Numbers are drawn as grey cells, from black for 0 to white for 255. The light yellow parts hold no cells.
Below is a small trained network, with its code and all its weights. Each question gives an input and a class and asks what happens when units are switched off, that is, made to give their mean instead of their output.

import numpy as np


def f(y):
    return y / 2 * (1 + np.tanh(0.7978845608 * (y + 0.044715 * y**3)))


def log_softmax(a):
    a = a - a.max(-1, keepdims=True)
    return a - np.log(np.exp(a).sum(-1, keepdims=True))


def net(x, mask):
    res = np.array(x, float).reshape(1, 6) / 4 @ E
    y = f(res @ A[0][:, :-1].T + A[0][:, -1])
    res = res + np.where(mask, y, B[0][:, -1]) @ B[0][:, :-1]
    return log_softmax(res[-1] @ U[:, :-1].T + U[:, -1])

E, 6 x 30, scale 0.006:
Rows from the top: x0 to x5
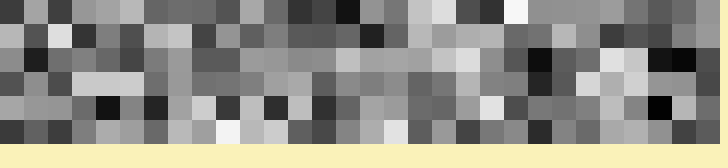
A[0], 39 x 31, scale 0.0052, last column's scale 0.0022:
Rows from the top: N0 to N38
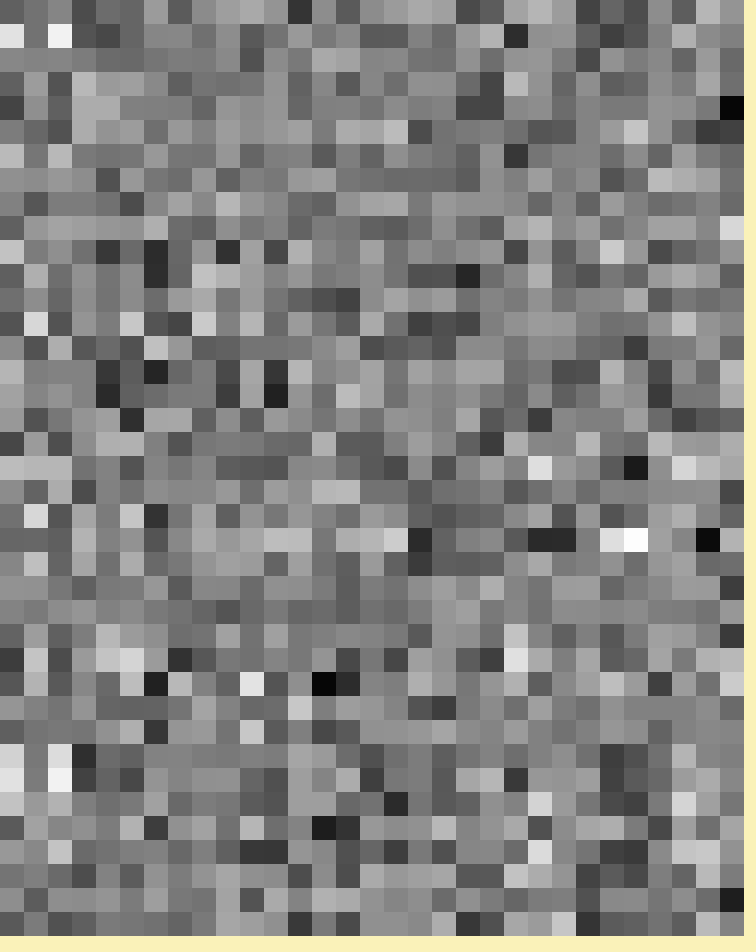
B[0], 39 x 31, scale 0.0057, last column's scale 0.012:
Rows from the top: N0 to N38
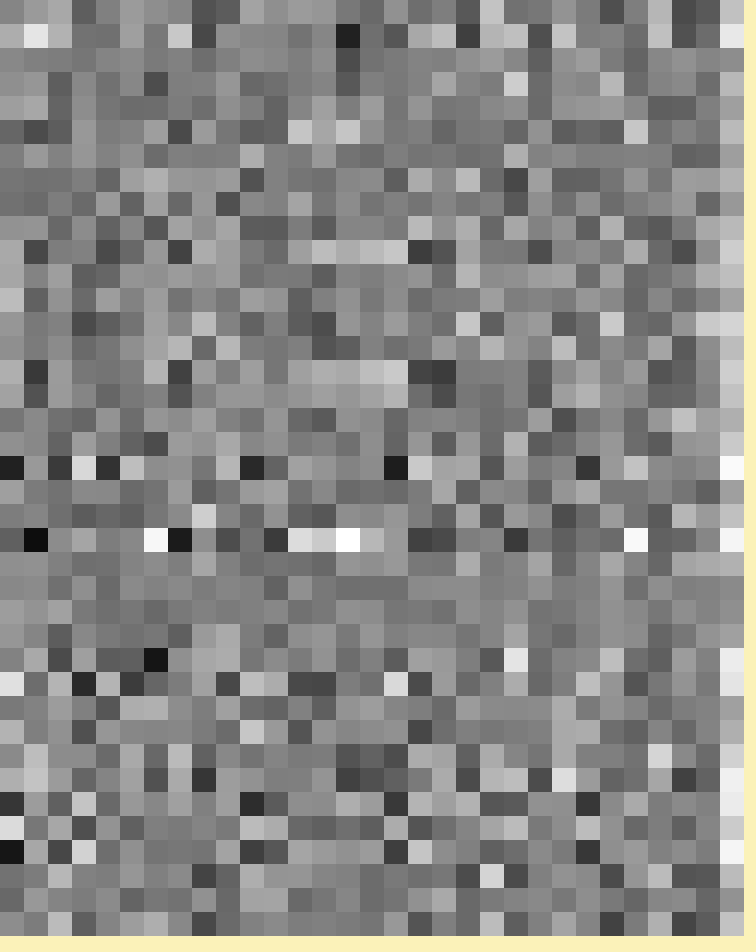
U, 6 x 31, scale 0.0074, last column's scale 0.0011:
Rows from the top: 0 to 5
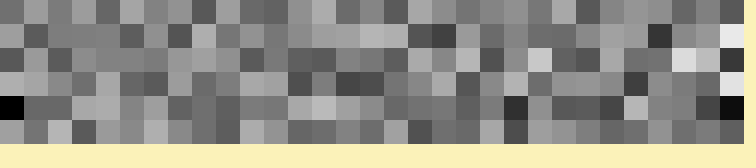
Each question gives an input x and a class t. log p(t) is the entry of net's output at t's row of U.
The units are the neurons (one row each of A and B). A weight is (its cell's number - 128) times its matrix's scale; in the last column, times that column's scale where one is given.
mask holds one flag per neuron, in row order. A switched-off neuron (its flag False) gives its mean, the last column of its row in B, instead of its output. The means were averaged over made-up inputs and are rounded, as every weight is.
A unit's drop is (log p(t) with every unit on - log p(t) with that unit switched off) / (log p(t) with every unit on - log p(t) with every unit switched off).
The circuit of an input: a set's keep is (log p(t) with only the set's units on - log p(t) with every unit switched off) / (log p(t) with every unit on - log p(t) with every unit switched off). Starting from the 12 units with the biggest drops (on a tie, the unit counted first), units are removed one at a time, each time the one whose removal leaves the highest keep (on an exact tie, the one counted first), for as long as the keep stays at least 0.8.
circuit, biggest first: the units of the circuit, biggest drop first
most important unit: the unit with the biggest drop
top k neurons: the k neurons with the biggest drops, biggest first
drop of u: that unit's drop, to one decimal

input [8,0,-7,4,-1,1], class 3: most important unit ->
N28
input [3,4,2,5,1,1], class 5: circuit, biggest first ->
N27, N19
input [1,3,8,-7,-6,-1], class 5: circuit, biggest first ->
N27, N19
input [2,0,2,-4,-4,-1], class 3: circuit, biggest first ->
N22, N19
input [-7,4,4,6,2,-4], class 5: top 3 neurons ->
N19, N35, N33
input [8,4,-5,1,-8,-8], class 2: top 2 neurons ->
N27, N32
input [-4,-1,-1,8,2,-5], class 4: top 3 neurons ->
N28, N34, N27
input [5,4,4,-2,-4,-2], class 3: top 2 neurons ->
N22, N19
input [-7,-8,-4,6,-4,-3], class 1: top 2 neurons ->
N22, N19
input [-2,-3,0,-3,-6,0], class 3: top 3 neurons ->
N22, N19, N35
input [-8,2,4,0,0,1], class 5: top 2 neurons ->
N19, N35
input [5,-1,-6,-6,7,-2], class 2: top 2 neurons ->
N13, N21
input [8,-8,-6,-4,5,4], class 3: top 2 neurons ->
N22, N28
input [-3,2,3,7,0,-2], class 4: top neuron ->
N28
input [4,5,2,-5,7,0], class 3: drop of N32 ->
0.2
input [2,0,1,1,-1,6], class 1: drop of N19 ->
0.2
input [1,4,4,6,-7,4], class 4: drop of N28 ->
0.1
